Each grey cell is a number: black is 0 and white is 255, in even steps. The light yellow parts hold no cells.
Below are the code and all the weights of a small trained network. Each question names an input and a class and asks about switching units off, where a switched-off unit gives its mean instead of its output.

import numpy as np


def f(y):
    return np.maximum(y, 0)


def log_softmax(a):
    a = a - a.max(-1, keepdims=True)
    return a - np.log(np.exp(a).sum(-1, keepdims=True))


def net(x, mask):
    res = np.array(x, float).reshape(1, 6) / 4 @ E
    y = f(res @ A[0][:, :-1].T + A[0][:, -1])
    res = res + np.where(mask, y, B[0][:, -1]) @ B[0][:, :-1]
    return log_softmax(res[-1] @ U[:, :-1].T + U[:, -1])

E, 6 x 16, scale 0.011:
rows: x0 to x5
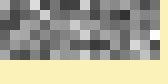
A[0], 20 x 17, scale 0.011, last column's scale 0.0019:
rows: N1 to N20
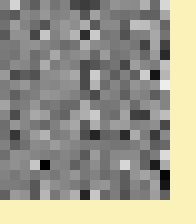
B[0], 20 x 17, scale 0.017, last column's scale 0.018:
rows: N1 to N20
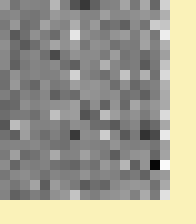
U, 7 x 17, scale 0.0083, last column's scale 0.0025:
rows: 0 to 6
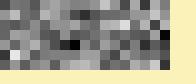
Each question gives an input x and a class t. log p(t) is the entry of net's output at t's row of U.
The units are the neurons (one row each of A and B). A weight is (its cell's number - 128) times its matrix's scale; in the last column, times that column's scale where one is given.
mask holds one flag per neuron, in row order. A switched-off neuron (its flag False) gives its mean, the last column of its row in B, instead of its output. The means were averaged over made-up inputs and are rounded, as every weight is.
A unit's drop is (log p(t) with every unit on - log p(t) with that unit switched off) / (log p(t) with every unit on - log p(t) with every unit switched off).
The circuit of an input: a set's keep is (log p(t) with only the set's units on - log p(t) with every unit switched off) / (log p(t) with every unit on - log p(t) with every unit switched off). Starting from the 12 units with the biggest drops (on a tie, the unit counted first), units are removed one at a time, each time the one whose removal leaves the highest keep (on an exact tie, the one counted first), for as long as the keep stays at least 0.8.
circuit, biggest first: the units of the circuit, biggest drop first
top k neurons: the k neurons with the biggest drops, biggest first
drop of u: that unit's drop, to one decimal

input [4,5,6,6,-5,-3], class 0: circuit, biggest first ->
N17
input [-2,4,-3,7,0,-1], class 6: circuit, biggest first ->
N17, N14
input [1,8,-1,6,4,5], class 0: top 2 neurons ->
N3, N17
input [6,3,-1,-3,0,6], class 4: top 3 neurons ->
N4, N20, N8
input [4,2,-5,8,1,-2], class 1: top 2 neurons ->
N4, N14
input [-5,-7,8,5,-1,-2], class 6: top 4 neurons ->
N17, N1, N13, N14
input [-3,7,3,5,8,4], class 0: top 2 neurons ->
N3, N17
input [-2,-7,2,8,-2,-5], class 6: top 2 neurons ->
N17, N1
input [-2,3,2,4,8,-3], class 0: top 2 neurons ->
N17, N3
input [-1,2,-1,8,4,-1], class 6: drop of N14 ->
0.3
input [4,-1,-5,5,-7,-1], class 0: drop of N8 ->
0.1
